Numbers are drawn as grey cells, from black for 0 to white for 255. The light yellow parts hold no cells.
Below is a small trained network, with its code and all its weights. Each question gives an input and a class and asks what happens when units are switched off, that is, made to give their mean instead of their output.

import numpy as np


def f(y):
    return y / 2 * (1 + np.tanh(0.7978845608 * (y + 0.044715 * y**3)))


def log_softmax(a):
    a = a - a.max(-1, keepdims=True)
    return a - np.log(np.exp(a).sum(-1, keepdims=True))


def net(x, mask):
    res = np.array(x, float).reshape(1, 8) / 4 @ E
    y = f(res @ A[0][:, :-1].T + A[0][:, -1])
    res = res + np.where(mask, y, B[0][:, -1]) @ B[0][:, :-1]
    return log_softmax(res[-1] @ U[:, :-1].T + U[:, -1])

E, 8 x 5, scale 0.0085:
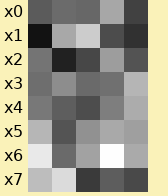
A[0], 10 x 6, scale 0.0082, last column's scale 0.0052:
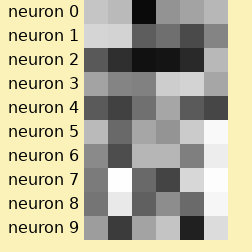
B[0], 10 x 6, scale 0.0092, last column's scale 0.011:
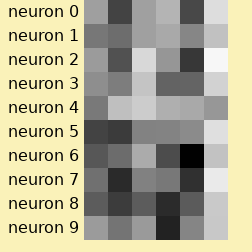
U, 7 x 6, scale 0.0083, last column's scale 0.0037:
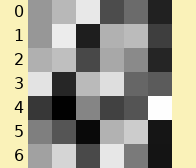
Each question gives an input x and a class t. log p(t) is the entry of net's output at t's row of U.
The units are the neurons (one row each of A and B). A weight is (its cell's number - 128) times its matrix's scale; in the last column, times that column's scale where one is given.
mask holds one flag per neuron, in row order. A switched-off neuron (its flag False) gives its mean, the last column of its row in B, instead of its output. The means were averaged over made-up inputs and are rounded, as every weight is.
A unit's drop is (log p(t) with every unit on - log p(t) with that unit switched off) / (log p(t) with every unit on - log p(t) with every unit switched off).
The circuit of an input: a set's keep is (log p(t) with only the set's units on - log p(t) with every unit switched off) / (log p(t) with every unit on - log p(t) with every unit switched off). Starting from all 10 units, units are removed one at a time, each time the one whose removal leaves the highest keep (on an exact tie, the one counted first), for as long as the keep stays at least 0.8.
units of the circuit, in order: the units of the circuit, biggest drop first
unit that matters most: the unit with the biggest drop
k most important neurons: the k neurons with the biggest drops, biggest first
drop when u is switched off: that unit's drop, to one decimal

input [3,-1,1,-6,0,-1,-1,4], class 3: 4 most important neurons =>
[neuron 5; neuron 6; neuron 7; neuron 2]
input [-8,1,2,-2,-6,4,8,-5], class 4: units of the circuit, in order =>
[neuron 5; neuron 6]
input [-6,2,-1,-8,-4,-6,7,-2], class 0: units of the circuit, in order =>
[neuron 7; neuron 0]
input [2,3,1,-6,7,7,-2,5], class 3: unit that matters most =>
neuron 5
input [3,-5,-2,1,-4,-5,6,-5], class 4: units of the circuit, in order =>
[neuron 6; neuron 5]
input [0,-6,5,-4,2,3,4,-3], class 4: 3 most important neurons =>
[neuron 6; neuron 5; neuron 9]
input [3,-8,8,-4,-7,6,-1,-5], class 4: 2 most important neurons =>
[neuron 6; neuron 9]
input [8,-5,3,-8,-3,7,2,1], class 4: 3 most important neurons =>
[neuron 9; neuron 6; neuron 2]
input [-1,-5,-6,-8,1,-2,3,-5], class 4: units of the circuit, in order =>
[neuron 5; neuron 6]
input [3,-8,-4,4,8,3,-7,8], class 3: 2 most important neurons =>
[neuron 0; neuron 2]
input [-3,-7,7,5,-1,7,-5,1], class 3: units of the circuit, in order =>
[neuron 8; neuron 0]
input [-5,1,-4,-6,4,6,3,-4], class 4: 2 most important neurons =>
[neuron 5; neuron 6]
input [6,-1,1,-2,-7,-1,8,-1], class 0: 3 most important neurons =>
[neuron 7; neuron 9; neuron 8]
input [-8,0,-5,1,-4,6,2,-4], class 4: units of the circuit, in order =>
[neuron 5]
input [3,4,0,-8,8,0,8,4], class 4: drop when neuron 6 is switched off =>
0.4
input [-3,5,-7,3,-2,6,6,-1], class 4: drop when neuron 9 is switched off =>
0.0
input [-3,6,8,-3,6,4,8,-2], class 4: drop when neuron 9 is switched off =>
0.1
